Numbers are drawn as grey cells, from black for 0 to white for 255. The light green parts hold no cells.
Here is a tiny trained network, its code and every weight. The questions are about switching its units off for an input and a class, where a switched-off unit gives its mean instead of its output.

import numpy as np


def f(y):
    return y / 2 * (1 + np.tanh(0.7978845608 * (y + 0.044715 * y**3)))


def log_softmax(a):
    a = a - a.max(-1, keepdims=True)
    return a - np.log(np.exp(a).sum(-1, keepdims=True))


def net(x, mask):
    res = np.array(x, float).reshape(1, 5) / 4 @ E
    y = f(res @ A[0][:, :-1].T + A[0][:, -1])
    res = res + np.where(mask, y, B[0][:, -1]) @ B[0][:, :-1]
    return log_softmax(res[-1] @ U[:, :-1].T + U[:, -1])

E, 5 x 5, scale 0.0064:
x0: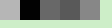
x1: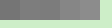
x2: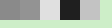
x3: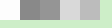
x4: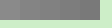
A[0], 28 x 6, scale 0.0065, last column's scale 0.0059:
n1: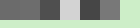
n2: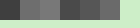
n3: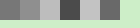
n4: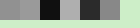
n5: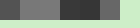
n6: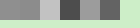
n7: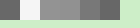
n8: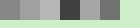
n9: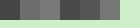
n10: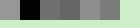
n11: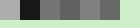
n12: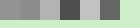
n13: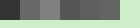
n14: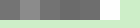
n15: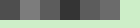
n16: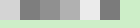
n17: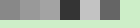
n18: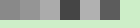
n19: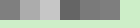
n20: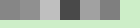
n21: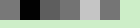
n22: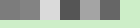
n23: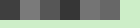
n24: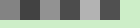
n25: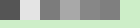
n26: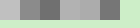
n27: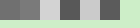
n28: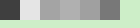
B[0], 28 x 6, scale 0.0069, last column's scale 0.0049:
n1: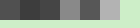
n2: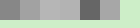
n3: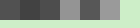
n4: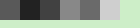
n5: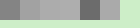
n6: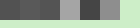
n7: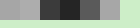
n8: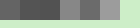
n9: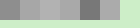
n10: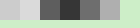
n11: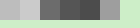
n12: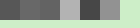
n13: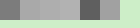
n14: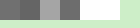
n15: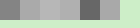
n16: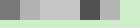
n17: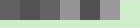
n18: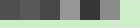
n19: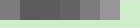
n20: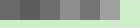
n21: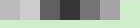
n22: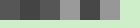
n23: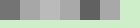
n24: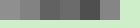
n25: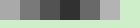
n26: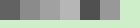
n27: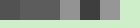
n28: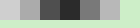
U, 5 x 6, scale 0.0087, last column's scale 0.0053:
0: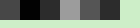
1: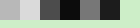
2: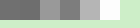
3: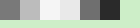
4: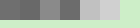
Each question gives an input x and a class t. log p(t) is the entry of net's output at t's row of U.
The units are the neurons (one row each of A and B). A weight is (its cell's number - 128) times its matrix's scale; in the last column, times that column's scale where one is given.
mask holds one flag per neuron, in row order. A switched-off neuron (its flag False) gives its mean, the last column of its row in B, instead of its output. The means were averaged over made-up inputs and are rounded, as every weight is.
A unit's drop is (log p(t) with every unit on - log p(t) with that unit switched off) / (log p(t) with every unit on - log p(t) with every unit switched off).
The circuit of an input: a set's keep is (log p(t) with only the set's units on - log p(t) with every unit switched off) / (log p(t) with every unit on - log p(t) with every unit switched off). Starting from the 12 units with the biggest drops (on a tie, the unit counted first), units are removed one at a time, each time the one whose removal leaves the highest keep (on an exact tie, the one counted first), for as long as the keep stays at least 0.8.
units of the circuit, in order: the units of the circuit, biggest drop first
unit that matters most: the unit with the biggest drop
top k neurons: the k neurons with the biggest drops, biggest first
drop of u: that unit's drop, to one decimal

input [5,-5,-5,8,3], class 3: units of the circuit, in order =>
[n16]
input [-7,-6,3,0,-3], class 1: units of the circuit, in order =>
[n28 n7]
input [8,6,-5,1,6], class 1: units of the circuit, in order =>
[n10 n21]
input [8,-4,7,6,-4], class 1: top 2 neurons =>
[n10 n21]
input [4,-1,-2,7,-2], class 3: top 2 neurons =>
[n16 n26]
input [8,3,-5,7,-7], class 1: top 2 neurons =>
[n10 n21]
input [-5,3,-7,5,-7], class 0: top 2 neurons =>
[n4 n1]
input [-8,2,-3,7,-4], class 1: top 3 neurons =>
[n28 n7 n25]
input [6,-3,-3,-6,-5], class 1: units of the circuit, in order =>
[n10 n21]
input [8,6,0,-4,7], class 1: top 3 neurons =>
[n10 n21 n11]
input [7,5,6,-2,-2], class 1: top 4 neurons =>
[n10 n21 n11 n4]
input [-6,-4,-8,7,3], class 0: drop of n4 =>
0.5
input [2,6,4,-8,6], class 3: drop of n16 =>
0.0
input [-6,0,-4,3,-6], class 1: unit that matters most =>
n28
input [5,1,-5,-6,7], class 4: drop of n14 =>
0.1
